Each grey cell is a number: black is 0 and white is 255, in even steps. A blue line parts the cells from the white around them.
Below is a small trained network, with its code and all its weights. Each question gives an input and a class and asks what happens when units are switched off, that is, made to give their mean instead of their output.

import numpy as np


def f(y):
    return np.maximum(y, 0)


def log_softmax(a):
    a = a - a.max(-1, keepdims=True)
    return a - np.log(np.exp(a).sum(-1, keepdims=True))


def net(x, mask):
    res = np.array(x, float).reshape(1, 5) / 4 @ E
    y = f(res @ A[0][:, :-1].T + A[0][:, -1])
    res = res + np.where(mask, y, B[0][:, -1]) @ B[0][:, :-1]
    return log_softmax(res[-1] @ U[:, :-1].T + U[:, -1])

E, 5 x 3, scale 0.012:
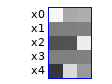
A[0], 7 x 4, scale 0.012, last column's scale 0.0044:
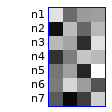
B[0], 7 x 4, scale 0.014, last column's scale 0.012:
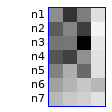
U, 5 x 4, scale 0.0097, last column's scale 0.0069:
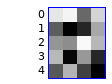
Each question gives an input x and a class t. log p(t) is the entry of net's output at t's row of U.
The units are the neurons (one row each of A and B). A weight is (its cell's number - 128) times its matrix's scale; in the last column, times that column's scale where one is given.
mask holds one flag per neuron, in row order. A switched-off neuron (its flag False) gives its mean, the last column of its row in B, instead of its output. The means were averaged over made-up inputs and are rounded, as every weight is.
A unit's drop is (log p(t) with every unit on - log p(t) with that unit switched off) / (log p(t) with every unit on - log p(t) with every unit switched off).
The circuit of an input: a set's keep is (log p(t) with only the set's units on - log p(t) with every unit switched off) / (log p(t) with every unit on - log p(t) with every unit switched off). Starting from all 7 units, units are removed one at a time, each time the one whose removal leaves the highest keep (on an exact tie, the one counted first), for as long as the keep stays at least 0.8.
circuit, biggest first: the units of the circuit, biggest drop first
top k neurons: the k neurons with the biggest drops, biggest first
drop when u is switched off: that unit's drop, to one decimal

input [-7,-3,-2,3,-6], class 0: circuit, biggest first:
n7
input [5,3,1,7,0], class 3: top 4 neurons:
n7, n1, n2, n5
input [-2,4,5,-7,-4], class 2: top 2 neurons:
n7, n3
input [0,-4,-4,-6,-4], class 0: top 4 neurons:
n4, n7, n2, n5
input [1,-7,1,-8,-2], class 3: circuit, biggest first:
n2, n3, n7
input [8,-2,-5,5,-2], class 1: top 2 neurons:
n1, n3
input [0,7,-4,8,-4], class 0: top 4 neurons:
n4, n7, n2, n5
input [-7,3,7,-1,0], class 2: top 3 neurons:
n7, n3, n1
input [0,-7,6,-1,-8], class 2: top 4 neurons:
n7, n3, n2, n4
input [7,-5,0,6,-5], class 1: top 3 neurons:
n7, n3, n6
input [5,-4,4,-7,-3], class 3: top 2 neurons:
n3, n1
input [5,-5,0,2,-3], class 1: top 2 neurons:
n7, n6
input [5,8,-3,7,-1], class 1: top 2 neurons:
n7, n1
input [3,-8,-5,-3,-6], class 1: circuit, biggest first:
n3
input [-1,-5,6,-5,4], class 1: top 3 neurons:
n7, n4, n2
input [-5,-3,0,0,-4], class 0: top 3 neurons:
n7, n4, n1
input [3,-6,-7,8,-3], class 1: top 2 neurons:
n3, n7
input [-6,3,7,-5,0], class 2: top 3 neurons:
n7, n3, n1
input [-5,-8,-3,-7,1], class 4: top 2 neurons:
n2, n6
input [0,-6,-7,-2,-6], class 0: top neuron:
n7
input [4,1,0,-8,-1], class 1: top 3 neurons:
n7, n6, n1
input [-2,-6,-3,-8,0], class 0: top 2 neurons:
n4, n1
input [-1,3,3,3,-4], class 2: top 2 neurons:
n3, n7
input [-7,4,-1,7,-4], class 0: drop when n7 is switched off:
0.4
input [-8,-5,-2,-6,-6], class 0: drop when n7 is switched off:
0.3
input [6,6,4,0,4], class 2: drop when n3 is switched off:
0.1
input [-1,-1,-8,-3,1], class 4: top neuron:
n3
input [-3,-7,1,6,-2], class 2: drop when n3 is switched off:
0.3
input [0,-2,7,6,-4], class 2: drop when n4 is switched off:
-0.1
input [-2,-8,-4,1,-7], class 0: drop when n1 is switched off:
0.0
